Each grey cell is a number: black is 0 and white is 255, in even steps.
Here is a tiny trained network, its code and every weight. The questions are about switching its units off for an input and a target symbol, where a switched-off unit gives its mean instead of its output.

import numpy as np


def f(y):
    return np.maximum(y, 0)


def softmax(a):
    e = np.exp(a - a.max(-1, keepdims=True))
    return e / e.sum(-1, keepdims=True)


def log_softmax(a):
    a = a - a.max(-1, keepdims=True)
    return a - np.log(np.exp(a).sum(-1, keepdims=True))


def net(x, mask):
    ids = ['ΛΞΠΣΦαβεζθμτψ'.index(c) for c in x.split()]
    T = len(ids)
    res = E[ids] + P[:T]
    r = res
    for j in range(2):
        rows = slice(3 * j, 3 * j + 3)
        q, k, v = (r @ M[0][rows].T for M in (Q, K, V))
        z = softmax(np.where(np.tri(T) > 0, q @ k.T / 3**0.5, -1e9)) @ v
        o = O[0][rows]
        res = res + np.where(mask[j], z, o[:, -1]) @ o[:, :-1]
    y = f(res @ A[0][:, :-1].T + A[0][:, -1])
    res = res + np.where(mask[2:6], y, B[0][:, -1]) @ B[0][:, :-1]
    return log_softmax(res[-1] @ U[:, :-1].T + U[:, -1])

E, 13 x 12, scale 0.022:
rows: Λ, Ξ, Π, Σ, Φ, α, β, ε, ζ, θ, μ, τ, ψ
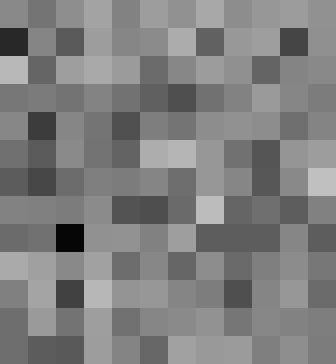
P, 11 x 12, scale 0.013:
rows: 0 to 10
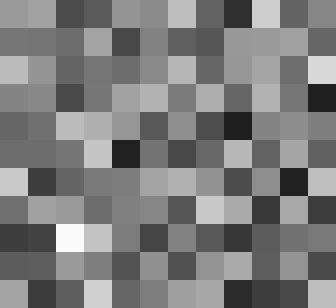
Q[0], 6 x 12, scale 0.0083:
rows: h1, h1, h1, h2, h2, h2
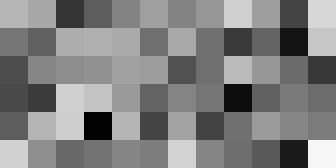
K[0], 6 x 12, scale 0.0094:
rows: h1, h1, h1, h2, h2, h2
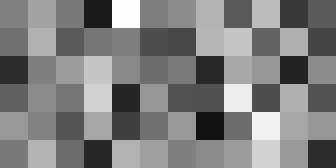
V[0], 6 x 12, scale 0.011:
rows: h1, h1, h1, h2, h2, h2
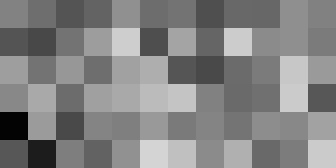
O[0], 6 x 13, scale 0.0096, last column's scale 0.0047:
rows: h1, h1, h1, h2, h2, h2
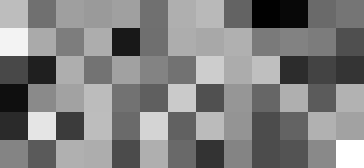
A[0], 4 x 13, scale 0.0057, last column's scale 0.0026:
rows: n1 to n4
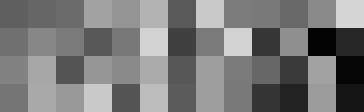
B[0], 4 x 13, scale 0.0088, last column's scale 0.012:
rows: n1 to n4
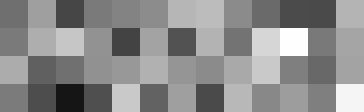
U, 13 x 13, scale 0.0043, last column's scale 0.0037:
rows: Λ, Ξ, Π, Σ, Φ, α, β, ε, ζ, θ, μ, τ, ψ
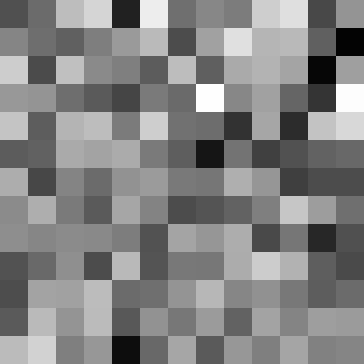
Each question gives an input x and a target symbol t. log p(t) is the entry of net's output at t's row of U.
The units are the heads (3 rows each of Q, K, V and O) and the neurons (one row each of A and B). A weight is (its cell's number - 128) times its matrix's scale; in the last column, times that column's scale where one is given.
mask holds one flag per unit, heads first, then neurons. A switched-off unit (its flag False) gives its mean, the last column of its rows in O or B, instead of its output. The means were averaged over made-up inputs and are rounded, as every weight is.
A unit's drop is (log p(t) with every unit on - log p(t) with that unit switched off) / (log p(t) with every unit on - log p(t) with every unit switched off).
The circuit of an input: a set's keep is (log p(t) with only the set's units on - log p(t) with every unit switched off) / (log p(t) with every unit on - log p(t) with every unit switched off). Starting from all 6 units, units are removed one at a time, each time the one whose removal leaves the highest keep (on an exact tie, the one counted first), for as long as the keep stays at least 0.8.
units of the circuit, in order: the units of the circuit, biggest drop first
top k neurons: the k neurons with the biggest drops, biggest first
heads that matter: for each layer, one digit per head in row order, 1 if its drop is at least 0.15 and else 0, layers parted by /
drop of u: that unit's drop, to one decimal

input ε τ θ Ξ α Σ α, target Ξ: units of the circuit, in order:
[h2; n4]
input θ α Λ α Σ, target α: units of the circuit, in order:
[h2; n2]
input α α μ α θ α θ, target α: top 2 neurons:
[n4; n2]
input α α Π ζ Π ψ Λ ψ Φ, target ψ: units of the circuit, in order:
[h1]
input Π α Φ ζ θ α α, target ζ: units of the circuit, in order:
[h1; h2; n4]
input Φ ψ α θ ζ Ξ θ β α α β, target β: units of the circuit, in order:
[h2; n4; n3; n1]
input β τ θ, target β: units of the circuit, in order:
[h2; n4; h1; n3]
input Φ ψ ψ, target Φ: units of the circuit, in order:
[h2; n4]
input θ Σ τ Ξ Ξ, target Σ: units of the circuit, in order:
[h2; h1]
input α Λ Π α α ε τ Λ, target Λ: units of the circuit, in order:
[n2; n4]
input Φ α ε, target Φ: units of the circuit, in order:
[h2; n4; h1]
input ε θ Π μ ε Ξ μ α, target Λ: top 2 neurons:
[n2; n4]
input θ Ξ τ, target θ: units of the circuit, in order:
[h2; h1]
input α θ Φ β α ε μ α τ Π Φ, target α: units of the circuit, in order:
[h2; n4]
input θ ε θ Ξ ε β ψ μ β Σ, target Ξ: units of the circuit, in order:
[h2; n4; n3]
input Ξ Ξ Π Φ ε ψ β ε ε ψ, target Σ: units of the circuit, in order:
[h2]
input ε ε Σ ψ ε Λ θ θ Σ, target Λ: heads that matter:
10
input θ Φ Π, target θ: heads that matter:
11
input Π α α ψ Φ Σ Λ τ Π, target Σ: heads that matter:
01
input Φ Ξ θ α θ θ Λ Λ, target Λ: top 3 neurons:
[n4; n2; n1]
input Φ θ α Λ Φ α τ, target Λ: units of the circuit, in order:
[h1; h2]
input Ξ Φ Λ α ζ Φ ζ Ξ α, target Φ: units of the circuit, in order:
[h2]
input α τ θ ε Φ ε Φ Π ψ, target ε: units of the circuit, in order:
[h1; h2]
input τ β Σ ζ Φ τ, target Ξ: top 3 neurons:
[n4; n3; n2]
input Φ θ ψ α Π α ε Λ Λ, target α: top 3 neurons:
[n2; n4; n3]
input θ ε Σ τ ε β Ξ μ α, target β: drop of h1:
0.2
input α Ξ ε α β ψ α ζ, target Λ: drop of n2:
1.2
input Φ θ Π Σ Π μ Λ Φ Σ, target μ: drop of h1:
0.1
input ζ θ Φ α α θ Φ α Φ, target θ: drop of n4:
-0.1
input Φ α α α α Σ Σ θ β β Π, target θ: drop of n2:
0.0
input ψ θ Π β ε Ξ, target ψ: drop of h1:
1.0
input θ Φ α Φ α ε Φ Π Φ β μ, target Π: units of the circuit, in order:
[h2]
